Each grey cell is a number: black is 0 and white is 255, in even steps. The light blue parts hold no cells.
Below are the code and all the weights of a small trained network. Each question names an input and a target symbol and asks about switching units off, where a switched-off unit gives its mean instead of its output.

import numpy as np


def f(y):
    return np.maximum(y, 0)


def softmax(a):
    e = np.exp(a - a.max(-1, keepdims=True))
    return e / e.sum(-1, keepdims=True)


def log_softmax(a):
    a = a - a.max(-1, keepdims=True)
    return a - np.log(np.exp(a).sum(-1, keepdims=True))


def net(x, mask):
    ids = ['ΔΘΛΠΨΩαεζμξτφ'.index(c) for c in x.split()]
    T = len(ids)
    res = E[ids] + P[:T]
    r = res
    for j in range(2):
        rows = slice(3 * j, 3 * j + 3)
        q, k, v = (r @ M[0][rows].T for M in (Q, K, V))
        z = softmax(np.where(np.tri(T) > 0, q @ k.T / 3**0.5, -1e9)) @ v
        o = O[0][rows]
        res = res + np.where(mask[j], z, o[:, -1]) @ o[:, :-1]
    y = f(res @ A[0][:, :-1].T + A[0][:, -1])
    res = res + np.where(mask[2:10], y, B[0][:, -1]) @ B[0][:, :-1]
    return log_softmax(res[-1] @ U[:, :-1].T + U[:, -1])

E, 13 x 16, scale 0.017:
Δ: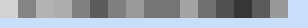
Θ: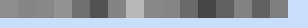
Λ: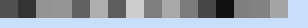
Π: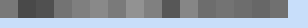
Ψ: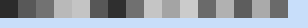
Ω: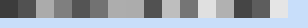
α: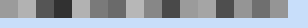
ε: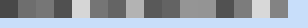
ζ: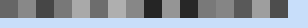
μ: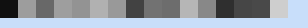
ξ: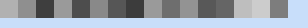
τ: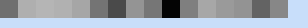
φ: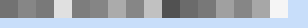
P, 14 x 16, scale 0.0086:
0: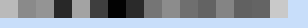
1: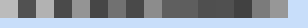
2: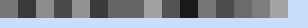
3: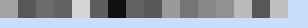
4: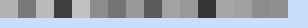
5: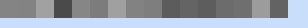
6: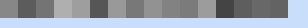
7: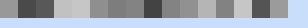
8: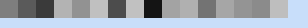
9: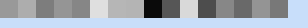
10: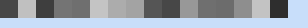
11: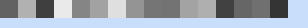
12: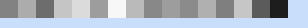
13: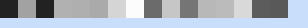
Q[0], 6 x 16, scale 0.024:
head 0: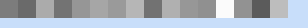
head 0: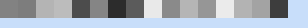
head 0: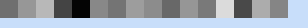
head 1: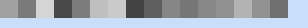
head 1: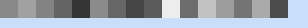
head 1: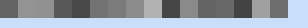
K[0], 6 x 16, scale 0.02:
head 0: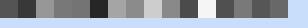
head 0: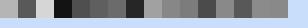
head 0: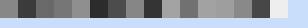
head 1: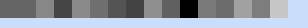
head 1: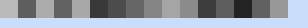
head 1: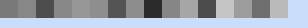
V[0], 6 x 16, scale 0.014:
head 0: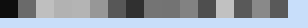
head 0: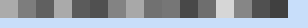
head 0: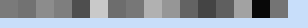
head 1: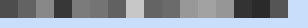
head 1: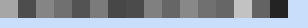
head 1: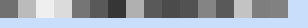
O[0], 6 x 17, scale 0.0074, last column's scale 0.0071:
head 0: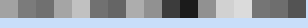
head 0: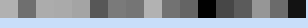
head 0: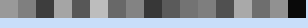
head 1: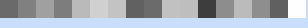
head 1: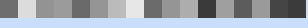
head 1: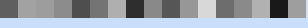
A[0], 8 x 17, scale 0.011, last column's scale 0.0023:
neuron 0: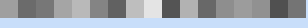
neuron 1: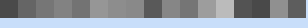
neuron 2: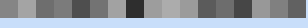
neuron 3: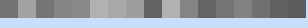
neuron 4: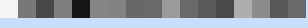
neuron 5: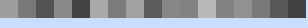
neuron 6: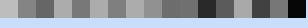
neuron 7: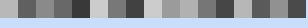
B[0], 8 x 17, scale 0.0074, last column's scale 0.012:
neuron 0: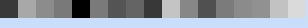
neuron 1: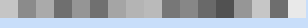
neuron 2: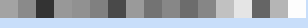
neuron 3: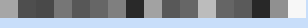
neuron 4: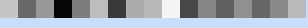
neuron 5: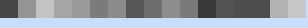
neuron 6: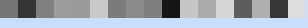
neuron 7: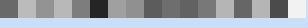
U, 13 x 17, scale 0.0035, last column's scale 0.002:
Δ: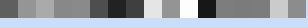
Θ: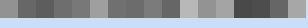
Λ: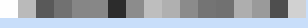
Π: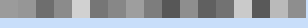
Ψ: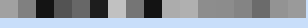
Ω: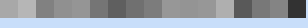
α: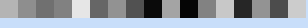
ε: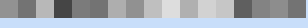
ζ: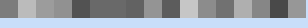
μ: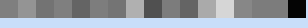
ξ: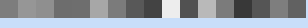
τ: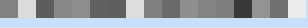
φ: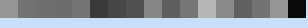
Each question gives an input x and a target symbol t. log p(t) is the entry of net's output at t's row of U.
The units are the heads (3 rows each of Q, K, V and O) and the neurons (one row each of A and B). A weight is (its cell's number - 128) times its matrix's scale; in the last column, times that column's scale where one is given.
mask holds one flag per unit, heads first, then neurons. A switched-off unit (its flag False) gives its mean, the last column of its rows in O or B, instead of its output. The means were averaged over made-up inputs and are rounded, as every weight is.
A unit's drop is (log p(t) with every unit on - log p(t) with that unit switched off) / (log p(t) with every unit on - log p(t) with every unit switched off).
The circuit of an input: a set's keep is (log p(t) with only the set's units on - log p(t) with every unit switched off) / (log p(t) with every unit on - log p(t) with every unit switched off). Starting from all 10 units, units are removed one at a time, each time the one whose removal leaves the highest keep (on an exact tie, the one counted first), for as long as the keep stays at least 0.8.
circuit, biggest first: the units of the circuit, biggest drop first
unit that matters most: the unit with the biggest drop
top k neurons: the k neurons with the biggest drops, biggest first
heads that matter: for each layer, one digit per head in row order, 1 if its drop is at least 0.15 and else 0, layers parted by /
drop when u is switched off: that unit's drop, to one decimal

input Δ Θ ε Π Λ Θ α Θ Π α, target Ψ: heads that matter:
10
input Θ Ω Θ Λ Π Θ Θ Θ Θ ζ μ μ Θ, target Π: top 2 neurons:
(neuron 5; neuron 1)
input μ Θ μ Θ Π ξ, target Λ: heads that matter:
10
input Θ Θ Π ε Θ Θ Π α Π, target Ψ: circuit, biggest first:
(head 0; neuron 2; neuron 7)
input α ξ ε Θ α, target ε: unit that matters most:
head 0
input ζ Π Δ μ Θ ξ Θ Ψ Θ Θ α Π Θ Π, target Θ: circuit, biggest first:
(neuron 6; head 0; head 1; neuron 3)
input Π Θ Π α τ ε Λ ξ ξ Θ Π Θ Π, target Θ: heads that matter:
11
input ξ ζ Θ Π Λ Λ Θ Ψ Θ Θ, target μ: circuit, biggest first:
(head 0; neuron 0)
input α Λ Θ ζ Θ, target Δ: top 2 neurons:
(neuron 0; neuron 7)
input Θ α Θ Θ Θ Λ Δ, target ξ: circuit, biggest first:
(head 0; neuron 4; neuron 5)
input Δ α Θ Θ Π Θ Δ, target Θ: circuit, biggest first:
(head 1; neuron 6; head 0; neuron 3)
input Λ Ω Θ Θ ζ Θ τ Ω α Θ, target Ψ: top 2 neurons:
(neuron 2; neuron 7)
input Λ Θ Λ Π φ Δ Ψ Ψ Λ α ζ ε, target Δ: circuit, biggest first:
(head 0; neuron 0)
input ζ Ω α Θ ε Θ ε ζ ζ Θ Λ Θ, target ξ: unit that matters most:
head 0
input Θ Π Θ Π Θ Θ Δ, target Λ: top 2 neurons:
(neuron 4; neuron 2)
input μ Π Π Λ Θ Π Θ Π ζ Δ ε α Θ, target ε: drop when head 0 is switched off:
1.0
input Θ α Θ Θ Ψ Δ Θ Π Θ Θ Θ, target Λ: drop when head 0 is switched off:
1.1
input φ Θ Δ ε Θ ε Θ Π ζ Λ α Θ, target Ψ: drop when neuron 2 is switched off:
0.2
